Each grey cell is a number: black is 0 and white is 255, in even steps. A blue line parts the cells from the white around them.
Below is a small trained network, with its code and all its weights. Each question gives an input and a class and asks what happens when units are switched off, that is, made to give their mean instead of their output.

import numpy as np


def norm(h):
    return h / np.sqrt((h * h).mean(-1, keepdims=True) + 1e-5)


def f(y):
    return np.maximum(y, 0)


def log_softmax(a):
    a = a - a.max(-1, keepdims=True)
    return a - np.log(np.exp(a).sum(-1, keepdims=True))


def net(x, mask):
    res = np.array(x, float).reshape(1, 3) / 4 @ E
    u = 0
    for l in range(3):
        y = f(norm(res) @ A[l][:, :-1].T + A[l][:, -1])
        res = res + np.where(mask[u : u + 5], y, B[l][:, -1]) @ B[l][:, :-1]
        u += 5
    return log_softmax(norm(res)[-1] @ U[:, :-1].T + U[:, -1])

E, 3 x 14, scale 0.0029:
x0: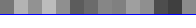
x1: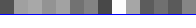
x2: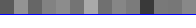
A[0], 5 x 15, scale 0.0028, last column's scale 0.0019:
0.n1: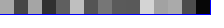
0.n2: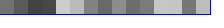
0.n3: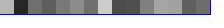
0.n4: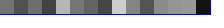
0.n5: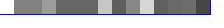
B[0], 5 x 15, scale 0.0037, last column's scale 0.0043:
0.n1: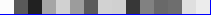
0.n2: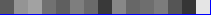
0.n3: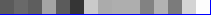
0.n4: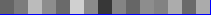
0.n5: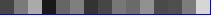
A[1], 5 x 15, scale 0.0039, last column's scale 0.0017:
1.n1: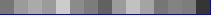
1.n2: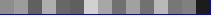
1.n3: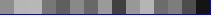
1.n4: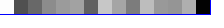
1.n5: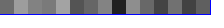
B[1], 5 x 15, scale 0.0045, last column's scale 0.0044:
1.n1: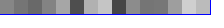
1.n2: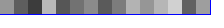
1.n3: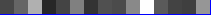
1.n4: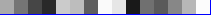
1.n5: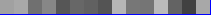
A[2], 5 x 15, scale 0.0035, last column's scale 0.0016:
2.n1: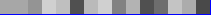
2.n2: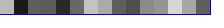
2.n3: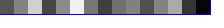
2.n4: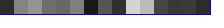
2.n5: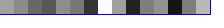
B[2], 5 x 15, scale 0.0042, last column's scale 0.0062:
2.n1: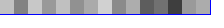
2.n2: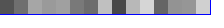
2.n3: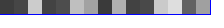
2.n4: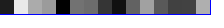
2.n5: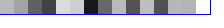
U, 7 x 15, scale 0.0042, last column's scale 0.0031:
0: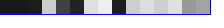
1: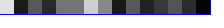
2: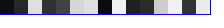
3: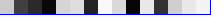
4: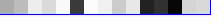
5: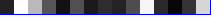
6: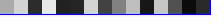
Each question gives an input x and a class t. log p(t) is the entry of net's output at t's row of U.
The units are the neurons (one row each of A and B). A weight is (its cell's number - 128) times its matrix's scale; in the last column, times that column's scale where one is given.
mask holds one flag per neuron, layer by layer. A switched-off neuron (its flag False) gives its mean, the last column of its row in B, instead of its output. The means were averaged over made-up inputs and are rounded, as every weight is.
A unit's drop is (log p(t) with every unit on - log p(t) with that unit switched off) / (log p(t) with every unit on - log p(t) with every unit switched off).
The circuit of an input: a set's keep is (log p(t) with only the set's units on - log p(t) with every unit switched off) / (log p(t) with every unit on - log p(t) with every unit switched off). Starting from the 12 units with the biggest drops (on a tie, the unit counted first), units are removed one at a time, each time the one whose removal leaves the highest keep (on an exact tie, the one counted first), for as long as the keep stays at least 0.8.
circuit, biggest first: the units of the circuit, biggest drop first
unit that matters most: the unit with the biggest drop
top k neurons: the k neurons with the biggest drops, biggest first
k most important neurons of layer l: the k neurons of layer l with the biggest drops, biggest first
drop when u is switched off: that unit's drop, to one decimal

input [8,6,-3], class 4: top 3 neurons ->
[1.n1; 1.n4; 0.n5]
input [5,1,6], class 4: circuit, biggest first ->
[0.n5; 1.n4]
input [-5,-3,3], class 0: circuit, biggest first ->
[0.n3; 0.n2; 1.n4; 2.n5]
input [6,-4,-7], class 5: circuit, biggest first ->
[0.n5; 2.n4]
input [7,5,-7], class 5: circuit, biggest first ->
[1.n4; 2.n4]
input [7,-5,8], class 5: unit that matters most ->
0.n3
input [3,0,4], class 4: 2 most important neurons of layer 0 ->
[0.n5; 0.n2]
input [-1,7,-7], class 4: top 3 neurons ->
[1.n1; 0.n1; 1.n4]
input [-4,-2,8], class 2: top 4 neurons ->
[0.n2; 0.n1; 1.n1; 1.n4]
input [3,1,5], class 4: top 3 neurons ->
[0.n5; 1.n4; 0.n2]
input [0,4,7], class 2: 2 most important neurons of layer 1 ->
[1.n4; 1.n2]
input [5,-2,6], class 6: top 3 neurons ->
[0.n1; 1.n4; 0.n5]
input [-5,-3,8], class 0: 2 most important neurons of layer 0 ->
[0.n5; 0.n3]
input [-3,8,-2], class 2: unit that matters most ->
0.n4
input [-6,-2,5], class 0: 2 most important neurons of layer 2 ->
[2.n5; 2.n2]
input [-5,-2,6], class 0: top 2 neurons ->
[0.n5; 0.n3]
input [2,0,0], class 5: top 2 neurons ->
[0.n1; 1.n4]
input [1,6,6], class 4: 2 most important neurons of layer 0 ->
[0.n2; 0.n5]
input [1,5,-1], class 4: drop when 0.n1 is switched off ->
0.1
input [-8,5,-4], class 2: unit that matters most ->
0.n2
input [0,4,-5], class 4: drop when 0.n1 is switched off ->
1.0
